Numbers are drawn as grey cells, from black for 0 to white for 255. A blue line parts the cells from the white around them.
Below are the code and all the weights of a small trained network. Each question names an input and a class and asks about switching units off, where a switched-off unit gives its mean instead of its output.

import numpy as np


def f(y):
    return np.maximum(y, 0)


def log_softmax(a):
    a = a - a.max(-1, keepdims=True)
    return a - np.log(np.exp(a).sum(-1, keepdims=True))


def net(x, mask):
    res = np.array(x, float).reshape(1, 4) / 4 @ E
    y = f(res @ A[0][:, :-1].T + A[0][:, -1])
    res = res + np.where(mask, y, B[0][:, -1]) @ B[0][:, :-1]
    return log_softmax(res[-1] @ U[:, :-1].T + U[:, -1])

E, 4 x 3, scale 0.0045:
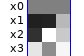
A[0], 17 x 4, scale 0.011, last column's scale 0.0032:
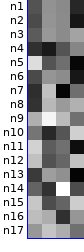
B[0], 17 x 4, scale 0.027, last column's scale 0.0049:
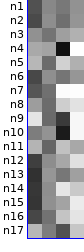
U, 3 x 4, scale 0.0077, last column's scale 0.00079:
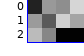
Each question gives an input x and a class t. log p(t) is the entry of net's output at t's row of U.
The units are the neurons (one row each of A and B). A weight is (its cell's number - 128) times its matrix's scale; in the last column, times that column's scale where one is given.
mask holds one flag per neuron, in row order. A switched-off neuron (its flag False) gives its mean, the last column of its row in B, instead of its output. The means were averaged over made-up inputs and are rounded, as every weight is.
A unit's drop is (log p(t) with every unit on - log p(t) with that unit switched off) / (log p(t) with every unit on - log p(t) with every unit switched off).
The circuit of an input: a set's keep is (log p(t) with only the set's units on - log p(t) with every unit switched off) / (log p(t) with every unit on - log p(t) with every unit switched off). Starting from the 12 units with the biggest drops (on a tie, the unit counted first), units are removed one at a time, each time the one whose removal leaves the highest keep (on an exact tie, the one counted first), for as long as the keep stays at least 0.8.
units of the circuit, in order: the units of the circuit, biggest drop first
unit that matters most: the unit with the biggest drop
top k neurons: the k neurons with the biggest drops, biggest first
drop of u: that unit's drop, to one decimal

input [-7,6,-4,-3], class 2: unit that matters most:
n4
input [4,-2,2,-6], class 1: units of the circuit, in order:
n7; n15
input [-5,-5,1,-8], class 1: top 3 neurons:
n7; n15; n12
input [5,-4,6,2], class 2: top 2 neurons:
n9; n7
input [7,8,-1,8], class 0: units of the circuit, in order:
n14; n9
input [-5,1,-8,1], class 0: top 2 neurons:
n15; n12
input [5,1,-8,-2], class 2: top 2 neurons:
n4; n10
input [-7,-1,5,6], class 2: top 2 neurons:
n9; n7
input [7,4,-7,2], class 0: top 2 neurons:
n9; n15
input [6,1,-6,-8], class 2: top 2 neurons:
n4; n10
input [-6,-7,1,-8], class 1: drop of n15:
0.2
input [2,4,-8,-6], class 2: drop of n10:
0.0
